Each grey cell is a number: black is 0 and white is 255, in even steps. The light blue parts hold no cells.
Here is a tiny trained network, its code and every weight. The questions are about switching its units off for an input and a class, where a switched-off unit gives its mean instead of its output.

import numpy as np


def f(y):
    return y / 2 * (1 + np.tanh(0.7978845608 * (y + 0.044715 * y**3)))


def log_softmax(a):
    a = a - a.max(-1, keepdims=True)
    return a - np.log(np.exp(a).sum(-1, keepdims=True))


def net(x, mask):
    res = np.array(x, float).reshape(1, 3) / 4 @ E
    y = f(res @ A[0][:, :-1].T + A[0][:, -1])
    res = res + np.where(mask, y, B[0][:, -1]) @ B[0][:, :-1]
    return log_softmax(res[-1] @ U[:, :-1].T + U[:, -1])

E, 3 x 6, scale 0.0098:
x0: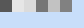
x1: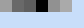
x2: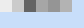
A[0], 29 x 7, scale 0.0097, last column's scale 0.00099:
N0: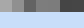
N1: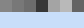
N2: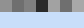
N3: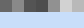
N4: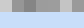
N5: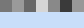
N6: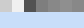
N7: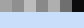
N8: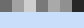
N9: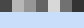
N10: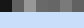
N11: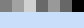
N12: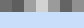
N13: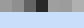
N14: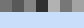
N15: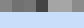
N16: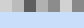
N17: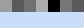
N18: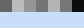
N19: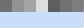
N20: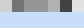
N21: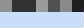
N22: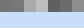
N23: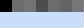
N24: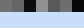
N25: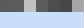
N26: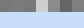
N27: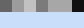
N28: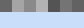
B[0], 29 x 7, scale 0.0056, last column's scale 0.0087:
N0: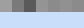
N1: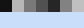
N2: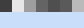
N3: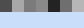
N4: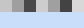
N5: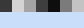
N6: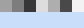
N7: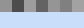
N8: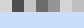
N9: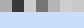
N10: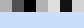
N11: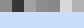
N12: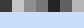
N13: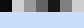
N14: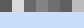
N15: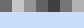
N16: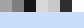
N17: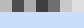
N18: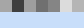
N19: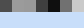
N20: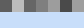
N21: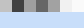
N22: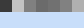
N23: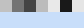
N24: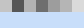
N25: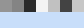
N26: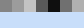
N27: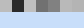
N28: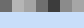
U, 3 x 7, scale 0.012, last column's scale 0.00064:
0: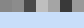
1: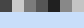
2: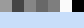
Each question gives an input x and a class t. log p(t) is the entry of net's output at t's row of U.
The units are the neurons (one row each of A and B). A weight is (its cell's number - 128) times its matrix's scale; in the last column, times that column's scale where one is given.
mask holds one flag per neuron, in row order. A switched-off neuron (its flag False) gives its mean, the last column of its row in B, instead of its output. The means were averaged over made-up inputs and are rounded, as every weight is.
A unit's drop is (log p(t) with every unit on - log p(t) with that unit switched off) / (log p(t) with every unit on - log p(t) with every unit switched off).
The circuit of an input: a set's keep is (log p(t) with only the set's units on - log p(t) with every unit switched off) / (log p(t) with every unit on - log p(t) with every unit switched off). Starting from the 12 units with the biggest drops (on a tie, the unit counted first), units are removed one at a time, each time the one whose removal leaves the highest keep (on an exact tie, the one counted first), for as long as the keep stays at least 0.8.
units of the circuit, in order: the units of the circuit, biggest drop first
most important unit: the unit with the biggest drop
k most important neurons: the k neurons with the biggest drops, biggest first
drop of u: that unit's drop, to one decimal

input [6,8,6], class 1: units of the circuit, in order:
N13
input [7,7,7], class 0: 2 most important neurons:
N6, N16
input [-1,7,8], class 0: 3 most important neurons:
N16, N6, N4
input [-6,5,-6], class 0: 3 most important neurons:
N23, N10, N25
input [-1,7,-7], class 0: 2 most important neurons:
N23, N10
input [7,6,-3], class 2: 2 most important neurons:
N9, N8
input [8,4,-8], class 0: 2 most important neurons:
N23, N10
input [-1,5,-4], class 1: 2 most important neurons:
N16, N6
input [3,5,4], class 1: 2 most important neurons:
N13, N23
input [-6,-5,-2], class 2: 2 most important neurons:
N21, N17
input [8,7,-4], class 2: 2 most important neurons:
N9, N8
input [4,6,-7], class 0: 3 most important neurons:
N23, N10, N25
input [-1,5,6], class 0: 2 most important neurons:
N16, N6
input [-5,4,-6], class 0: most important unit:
N23
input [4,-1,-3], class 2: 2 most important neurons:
N16, N6
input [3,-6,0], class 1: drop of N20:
0.0
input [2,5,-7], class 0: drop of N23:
0.1
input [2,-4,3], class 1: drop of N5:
0.2
